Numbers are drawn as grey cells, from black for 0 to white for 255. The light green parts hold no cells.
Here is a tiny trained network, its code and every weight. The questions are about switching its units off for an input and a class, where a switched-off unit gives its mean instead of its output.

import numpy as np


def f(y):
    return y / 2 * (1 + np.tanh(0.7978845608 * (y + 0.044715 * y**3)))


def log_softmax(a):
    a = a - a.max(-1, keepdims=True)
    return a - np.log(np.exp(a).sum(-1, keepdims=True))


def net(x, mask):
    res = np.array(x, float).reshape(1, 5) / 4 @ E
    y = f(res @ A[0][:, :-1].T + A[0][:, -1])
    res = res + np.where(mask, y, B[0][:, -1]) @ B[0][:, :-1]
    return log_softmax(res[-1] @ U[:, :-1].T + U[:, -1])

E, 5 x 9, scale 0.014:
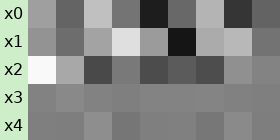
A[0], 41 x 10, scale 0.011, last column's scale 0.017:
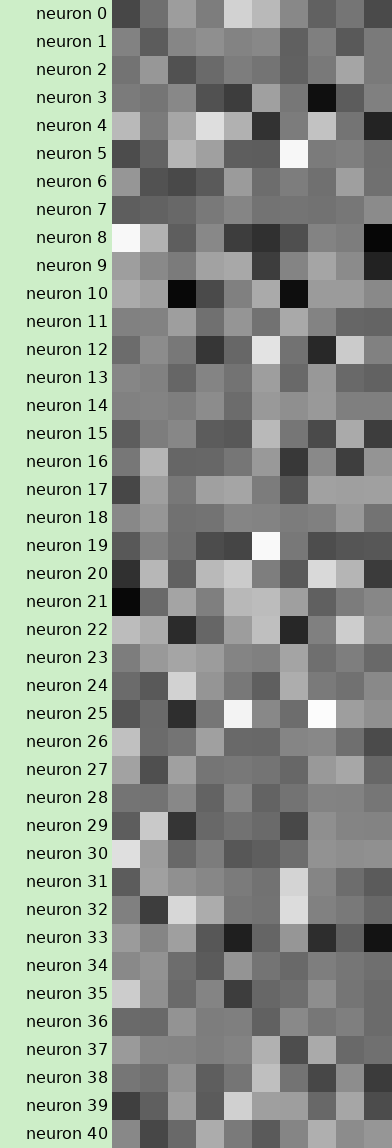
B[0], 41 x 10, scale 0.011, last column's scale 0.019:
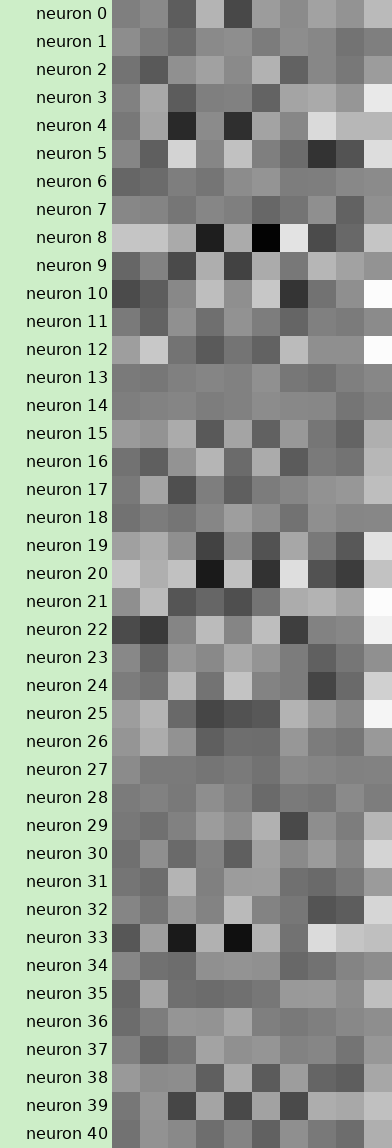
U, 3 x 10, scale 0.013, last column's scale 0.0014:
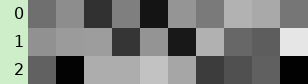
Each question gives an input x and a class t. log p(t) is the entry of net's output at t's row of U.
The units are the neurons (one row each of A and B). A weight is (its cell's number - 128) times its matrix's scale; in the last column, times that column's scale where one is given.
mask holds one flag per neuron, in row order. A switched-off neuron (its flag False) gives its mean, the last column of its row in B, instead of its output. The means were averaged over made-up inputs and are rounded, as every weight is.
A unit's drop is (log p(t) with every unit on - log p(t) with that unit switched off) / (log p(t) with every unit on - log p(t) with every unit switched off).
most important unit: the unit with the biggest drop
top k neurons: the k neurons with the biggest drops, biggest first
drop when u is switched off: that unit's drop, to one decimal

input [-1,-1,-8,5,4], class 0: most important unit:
neuron 39
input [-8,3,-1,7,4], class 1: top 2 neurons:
(neuron 20; neuron 33)
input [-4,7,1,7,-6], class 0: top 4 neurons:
(neuron 4; neuron 9; neuron 8; neuron 19)
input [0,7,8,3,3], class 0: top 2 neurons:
(neuron 4; neuron 9)
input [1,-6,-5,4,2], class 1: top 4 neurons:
(neuron 19; neuron 33; neuron 15; neuron 38)
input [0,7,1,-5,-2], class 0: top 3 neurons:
(neuron 4; neuron 9; neuron 20)
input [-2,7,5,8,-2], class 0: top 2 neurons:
(neuron 4; neuron 9)
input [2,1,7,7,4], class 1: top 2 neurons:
(neuron 8; neuron 39)
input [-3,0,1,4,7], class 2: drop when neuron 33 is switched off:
0.2
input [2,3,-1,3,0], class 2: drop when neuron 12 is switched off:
0.1
